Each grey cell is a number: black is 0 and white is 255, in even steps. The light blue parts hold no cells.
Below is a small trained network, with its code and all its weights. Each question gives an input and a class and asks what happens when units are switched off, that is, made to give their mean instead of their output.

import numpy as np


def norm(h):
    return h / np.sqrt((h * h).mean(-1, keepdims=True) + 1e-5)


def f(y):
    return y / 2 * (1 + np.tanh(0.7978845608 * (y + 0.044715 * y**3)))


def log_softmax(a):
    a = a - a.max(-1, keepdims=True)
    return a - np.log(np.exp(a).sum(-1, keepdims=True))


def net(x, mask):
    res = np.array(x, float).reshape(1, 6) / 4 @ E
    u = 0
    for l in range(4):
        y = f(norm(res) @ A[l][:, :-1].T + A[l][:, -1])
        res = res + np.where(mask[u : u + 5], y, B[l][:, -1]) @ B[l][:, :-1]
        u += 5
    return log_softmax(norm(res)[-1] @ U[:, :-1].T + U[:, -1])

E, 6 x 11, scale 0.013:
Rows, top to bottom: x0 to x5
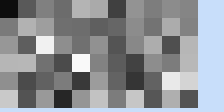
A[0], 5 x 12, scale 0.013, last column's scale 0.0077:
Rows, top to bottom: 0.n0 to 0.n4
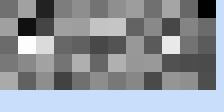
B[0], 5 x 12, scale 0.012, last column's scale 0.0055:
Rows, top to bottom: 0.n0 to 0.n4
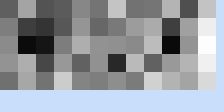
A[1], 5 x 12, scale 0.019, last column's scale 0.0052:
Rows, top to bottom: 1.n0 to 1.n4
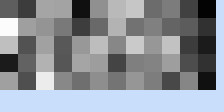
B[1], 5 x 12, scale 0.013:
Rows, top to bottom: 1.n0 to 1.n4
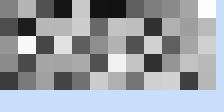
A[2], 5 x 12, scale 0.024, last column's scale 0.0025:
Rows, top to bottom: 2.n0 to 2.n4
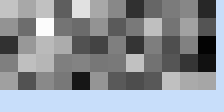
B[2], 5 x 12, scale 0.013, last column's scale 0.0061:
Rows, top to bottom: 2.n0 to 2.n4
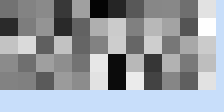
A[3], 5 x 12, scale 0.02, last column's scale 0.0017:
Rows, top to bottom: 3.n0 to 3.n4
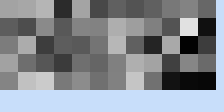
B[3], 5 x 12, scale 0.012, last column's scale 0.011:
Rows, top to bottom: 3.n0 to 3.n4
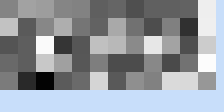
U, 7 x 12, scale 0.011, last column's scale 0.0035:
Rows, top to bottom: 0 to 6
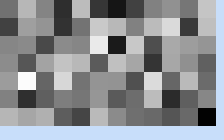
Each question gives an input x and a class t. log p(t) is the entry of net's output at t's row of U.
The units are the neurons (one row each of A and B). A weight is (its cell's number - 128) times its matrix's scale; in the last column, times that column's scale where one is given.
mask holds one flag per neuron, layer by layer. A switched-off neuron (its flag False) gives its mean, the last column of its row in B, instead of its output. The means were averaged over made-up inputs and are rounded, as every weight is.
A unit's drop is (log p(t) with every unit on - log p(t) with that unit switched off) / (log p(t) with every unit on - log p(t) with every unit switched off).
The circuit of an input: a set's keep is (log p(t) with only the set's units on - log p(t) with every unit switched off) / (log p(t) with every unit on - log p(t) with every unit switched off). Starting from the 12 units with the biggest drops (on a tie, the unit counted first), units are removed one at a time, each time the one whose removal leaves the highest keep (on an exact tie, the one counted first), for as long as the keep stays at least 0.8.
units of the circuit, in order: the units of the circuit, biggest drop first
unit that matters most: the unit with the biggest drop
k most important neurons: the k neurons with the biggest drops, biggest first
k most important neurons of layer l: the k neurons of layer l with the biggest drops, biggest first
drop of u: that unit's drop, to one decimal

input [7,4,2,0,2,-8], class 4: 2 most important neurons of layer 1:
[1.n1; 1.n0]
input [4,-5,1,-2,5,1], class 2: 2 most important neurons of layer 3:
[3.n2; 3.n0]
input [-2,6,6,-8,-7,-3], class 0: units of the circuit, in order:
[1.n0]
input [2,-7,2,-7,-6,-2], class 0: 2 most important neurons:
[1.n0; 0.n2]
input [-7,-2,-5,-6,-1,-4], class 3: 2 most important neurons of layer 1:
[1.n1; 1.n4]
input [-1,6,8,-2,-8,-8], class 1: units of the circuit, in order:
[2.n1; 1.n4]
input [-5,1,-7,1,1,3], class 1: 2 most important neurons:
[0.n0; 3.n2]
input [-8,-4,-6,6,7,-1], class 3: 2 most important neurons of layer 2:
[2.n1; 2.n3]
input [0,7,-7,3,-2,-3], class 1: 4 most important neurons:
[0.n0; 3.n2; 1.n0; 0.n1]
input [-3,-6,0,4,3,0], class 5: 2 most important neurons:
[0.n1; 1.n0]
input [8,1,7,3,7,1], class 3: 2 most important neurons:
[1.n3; 0.n3]
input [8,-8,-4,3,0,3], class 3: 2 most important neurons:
[1.n3; 0.n2]
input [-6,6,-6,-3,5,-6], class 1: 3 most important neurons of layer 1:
[1.n2; 1.n3; 1.n0]
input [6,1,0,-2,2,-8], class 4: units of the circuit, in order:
[2.n2]
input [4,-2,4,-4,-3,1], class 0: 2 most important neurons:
[1.n0; 1.n1]
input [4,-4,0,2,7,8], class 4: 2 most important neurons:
[1.n2; 0.n3]
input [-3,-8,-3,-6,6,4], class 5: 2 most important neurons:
[0.n1; 3.n3]
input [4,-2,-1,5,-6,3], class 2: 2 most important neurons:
[1.n0; 0.n3]
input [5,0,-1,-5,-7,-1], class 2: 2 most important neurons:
[0.n3; 2.n3]
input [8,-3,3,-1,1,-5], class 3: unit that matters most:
1.n3
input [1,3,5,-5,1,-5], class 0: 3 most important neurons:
[1.n0; 1.n2; 0.n4]
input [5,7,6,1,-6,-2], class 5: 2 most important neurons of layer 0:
[0.n2; 0.n3]
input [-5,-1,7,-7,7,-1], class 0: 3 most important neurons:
[1.n0; 0.n3; 3.n2]
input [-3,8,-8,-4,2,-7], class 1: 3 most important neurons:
[3.n2; 0.n0; 1.n2]
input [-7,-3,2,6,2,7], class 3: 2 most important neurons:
[1.n1; 1.n0]
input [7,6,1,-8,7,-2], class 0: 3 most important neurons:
[1.n0; 0.n3; 1.n1]
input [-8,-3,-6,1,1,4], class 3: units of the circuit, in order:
[1.n1]
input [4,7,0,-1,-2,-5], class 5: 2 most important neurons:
[0.n2; 1.n2]
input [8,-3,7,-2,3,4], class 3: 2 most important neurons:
[1.n3; 3.n1]
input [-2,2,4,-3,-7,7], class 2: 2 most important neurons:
[0.n3; 2.n3]
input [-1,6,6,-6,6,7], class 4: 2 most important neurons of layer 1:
[1.n2; 1.n0]
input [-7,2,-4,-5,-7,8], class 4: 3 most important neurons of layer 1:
[1.n2; 1.n0; 1.n3]
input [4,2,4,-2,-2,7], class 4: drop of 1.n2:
0.9
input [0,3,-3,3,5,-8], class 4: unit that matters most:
2.n2
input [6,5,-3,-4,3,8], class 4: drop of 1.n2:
0.8
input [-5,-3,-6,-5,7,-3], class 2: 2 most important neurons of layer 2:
[2.n4; 2.n1]
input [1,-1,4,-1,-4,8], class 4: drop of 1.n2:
1.0
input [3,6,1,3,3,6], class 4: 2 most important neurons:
[0.n1; 0.n4]
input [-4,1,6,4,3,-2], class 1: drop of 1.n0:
0.4
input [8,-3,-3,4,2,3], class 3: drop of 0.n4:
0.0
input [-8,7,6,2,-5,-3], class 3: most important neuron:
[1.n1]
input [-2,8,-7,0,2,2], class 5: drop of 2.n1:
0.1
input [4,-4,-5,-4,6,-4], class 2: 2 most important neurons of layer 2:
[2.n4; 2.n1]
